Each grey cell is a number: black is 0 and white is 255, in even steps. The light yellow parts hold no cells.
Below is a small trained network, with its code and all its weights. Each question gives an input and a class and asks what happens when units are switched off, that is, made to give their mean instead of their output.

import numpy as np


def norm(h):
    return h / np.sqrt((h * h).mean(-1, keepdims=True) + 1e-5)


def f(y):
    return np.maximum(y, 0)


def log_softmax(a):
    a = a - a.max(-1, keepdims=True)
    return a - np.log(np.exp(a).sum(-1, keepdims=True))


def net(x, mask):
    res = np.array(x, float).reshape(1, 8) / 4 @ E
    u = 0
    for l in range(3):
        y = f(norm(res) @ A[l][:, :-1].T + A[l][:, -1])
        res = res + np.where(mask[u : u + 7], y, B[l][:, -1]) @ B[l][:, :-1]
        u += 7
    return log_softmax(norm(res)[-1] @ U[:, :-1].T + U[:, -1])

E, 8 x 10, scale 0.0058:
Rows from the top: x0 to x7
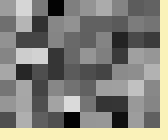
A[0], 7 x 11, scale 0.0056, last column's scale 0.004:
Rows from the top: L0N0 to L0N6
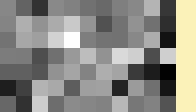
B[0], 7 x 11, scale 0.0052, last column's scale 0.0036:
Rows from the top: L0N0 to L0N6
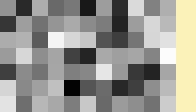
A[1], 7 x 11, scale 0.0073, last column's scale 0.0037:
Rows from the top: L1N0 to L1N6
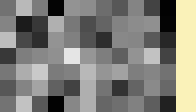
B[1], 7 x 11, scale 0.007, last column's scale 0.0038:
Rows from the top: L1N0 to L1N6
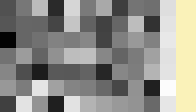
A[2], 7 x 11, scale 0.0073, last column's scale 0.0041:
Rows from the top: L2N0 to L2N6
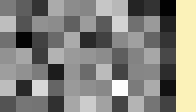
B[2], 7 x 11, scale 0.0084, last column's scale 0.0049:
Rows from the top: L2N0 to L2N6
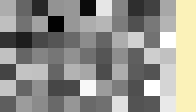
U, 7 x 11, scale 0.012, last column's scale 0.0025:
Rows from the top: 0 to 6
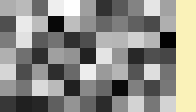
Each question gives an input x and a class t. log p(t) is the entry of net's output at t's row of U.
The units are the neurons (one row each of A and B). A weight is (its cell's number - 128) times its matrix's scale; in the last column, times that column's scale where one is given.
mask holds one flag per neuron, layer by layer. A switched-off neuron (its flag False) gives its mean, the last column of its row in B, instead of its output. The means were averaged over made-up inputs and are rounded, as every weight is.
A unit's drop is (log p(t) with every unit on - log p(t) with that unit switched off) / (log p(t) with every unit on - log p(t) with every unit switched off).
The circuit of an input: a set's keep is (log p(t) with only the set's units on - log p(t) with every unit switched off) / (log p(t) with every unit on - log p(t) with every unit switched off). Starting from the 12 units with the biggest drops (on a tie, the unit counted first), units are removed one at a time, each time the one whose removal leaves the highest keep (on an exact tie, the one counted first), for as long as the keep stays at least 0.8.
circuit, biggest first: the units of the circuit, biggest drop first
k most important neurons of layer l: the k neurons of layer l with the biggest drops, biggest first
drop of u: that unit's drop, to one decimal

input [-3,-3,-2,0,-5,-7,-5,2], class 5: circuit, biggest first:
L0N5
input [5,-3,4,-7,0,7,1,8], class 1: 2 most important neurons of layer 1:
L1N6, L1N0
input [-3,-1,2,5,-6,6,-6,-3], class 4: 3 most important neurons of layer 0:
L0N1, L0N6, L0N4
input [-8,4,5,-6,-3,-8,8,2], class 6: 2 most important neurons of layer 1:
L1N1, L1N2
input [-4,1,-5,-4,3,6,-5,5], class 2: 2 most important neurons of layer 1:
L1N4, L1N2
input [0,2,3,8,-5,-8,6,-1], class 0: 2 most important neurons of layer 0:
L0N2, L0N1
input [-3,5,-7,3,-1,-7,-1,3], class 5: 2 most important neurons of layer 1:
L1N5, L1N6
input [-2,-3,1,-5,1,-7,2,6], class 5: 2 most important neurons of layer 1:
L1N5, L1N4
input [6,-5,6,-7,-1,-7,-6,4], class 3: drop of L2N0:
0.3
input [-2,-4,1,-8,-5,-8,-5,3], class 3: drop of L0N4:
0.2
